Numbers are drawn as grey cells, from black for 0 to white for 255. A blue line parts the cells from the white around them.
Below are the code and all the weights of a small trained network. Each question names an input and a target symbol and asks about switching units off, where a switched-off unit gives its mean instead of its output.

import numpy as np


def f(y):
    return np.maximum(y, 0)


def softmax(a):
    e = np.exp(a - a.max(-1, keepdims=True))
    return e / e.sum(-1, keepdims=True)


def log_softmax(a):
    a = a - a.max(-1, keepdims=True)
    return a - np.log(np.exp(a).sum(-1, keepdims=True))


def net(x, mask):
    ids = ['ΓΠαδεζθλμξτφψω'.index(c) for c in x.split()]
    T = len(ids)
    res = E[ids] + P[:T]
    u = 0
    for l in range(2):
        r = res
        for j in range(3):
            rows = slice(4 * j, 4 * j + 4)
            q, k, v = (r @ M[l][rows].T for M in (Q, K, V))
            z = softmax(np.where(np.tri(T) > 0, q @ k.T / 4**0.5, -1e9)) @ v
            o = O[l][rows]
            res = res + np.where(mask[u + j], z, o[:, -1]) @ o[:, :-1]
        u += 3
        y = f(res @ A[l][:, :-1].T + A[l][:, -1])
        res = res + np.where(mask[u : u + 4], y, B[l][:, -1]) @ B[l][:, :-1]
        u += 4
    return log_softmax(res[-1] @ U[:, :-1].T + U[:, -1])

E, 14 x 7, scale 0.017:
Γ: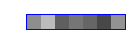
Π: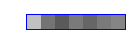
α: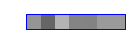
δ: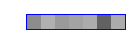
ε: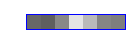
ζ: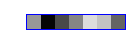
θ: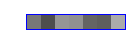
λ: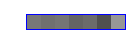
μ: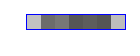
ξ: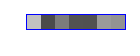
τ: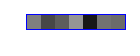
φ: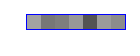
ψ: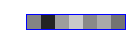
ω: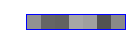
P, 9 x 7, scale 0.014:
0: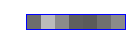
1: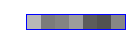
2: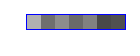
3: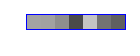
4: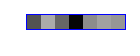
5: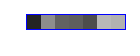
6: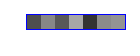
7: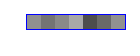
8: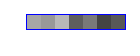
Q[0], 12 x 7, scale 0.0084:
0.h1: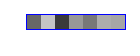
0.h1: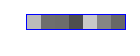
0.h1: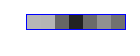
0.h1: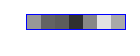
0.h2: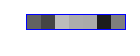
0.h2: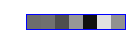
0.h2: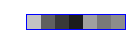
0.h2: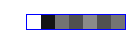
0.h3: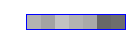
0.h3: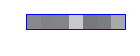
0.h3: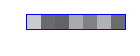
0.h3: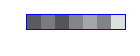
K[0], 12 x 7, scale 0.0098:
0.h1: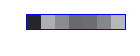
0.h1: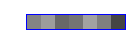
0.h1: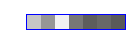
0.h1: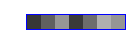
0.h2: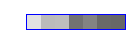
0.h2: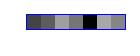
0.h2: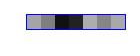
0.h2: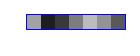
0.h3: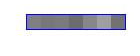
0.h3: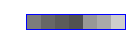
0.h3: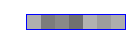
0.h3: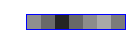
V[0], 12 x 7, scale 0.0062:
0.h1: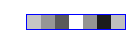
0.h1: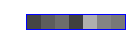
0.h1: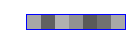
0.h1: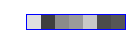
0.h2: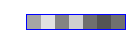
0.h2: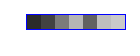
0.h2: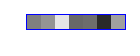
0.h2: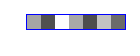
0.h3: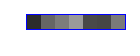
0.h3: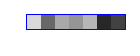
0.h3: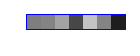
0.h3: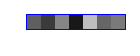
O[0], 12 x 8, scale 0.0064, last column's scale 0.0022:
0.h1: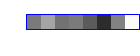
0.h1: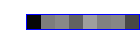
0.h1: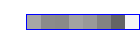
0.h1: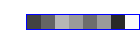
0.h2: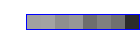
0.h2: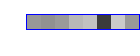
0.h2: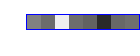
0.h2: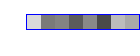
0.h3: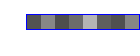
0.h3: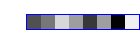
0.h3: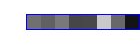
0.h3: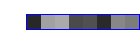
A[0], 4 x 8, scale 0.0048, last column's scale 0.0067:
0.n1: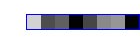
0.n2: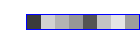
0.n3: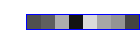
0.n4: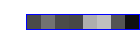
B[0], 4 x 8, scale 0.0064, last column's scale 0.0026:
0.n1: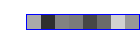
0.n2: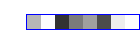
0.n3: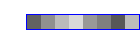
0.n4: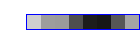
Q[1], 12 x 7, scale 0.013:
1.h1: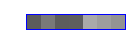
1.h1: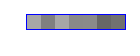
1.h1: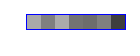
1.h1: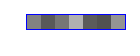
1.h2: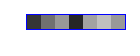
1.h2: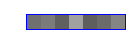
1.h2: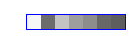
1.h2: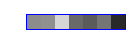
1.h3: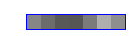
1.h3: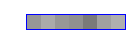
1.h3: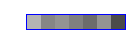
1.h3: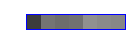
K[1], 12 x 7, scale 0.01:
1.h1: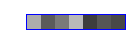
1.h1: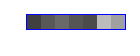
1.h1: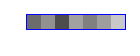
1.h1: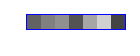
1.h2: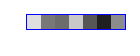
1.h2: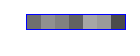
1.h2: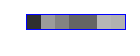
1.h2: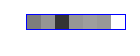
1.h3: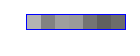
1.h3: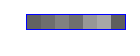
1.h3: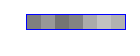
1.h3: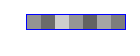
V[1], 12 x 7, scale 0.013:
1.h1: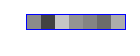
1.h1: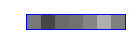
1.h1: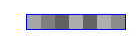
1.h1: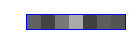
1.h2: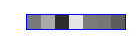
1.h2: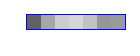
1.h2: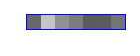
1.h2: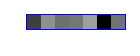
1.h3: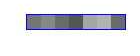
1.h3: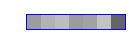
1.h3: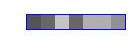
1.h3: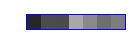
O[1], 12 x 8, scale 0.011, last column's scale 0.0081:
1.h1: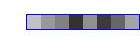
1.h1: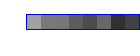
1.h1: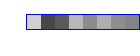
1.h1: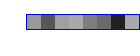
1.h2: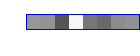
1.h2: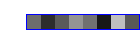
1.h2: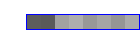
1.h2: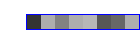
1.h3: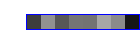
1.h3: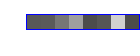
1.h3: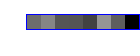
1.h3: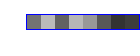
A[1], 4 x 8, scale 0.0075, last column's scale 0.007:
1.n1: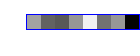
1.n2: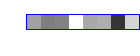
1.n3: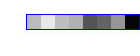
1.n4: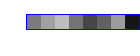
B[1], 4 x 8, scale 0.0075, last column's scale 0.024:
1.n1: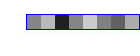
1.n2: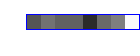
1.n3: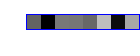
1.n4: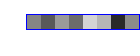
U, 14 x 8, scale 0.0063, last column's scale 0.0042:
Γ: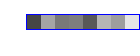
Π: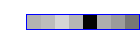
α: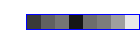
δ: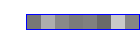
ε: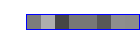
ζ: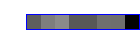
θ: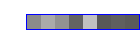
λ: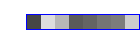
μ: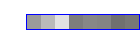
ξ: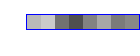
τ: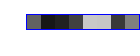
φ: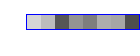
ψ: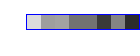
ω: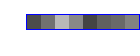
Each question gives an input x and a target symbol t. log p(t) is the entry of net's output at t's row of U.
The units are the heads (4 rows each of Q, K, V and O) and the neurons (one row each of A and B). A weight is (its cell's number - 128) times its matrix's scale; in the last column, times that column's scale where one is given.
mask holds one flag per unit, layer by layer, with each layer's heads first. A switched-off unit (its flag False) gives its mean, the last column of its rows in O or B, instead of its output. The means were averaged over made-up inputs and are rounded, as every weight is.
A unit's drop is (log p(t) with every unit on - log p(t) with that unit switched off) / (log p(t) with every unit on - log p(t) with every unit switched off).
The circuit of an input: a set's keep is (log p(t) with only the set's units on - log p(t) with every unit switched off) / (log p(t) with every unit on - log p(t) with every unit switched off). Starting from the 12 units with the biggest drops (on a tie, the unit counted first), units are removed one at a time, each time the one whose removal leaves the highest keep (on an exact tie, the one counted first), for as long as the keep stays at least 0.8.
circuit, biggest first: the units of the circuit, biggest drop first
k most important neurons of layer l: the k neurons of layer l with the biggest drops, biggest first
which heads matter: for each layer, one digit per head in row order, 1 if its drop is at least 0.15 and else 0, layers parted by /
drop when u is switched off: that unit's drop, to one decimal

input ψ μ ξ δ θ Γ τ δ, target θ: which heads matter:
101 / 011
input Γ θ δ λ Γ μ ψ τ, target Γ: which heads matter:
000 / 110
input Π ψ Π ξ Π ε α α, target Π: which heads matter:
011 / 110
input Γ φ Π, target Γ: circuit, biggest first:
[1.h1; 1.h2; 0.h1]
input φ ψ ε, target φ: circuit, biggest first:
[1.h1; 0.h3; 1.h2; 0.h1]
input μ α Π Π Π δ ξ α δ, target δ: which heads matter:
000 / 110
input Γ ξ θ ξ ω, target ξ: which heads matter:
010 / 010
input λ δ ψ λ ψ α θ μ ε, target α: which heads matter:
110 / 111
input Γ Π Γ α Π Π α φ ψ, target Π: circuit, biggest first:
[1.h2; 1.h1; 0.h2]
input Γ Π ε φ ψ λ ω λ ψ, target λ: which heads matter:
100 / 111
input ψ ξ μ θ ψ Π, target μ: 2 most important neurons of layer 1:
[1.n2; 1.n1]
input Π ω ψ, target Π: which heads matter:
000 / 010
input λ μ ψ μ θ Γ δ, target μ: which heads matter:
010 / 110
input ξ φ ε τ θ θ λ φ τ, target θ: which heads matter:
011 / 111
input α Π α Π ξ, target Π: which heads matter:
000 / 010
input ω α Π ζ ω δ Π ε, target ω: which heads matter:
110 / 100
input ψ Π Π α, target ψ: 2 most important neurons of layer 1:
[1.n2; 1.n3]
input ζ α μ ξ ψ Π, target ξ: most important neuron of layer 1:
[1.n2]
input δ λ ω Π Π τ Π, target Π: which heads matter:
011 / 110
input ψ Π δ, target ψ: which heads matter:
000 / 110
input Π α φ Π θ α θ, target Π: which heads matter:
010 / 110
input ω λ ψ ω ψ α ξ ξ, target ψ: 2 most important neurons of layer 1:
[1.n2; 1.n3]
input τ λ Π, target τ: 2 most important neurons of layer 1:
[1.n3; 1.n1]
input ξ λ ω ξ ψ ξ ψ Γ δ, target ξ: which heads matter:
100 / 111
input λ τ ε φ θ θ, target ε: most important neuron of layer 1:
[1.n1]
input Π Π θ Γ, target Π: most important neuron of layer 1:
[1.n1]
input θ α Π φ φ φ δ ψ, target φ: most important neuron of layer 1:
[1.n2]
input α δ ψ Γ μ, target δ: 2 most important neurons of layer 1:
[1.n3; 1.n2]
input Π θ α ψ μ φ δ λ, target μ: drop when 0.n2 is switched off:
0.1
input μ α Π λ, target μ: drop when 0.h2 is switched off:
0.1
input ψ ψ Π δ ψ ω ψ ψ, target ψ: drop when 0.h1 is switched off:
0.1
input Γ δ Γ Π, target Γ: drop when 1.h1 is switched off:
0.5
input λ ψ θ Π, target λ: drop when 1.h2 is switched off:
0.3
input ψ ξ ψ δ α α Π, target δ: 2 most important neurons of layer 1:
[1.n2; 1.n3]
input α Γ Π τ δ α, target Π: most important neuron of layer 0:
[0.n2]
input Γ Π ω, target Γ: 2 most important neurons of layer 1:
[1.n2; 1.n1]
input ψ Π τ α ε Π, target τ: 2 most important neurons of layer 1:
[1.n3; 1.n1]
